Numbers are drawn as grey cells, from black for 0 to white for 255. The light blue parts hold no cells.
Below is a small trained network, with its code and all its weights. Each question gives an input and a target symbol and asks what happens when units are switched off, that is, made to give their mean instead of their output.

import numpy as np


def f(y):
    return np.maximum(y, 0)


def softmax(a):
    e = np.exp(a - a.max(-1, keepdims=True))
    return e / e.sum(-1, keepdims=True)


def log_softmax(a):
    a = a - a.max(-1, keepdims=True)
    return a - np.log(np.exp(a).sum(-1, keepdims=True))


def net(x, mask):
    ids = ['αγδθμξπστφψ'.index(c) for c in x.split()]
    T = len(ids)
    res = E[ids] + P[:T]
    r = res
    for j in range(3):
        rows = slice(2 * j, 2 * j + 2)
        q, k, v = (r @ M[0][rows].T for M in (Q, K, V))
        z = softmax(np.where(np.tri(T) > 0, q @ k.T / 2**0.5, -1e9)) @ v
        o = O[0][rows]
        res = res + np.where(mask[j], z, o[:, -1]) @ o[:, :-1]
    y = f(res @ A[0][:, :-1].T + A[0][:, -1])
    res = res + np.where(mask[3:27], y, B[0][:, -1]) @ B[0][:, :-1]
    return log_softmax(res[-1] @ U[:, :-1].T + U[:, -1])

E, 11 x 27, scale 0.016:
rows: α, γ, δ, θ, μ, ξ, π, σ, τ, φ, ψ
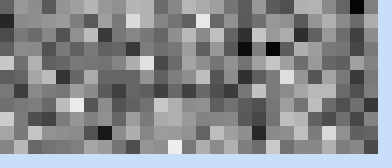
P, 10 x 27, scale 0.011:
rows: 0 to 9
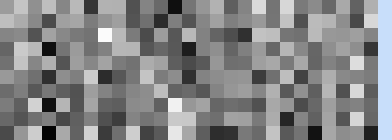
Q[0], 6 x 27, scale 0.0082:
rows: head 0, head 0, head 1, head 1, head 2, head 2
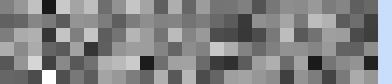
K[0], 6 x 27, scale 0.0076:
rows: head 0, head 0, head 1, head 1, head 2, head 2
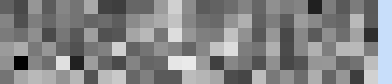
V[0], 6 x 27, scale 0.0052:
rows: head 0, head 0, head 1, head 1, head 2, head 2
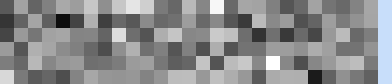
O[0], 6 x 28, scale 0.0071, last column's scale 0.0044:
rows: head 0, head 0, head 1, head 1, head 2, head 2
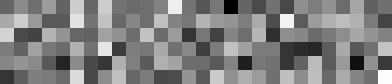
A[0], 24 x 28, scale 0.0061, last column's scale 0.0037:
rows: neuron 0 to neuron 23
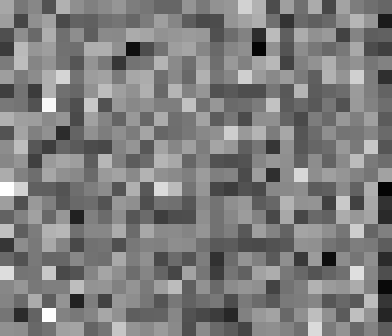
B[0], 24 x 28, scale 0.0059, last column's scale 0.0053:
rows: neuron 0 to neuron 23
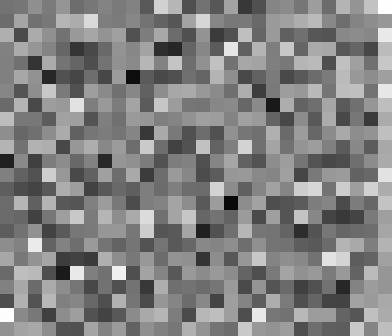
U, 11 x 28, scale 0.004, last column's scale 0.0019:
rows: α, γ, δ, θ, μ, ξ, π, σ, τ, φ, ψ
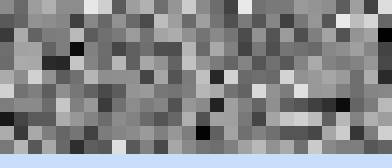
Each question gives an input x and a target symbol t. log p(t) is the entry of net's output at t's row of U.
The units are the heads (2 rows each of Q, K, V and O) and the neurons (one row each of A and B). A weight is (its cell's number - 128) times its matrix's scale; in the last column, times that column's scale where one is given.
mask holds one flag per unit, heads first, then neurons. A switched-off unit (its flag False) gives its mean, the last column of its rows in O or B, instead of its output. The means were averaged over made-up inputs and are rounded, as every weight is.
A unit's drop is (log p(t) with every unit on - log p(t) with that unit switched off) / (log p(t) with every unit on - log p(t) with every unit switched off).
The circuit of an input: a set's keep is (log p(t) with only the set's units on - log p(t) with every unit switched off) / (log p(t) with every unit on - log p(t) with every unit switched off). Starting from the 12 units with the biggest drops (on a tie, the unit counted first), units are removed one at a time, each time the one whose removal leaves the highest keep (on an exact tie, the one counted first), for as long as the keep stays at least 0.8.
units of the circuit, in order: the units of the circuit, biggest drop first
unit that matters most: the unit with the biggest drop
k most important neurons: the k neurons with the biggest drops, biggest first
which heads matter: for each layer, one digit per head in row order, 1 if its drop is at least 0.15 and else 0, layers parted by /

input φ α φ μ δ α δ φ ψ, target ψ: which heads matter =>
000
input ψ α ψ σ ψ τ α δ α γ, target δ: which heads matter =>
100
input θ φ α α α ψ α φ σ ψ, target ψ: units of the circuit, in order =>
head 1; head 2
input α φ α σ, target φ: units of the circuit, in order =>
head 1; neuron 18
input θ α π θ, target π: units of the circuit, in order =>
head 2; head 0; neuron 13; neuron 8
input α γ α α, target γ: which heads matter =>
101
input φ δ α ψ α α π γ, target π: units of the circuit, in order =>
head 0; head 2; neuron 8; neuron 13
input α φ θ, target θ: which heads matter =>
001
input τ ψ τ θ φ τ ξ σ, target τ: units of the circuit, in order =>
head 2; head 0
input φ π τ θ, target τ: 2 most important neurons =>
neuron 15; neuron 0
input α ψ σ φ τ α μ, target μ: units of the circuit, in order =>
neuron 19; neuron 12
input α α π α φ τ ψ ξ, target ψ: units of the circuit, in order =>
head 1; head 2; neuron 14
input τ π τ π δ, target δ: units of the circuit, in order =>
neuron 7
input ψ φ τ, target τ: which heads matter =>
000
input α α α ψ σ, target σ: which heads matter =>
000
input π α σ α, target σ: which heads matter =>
101
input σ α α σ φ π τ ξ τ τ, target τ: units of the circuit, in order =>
head 2
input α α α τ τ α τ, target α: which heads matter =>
101
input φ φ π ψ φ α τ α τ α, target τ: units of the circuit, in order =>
head 2; neuron 0
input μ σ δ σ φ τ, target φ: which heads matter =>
011
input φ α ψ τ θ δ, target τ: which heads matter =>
001
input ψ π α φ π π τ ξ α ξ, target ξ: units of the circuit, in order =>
head 0
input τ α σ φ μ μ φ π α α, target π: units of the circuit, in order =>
head 2; head 0; neuron 13; neuron 8
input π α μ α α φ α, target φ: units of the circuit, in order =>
head 1; head 2
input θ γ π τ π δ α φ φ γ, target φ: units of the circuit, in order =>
head 1; head 2
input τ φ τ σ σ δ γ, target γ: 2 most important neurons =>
neuron 2; neuron 5
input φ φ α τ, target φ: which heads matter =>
010
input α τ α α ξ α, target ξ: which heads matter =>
100
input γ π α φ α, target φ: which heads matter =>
010
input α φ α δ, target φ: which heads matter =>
010
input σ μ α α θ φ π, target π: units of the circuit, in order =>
neuron 22
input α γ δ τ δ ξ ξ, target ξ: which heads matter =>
000
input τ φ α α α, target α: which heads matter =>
100
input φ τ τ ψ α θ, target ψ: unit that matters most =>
head 1
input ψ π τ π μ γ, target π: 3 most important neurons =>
neuron 8; neuron 4; neuron 13
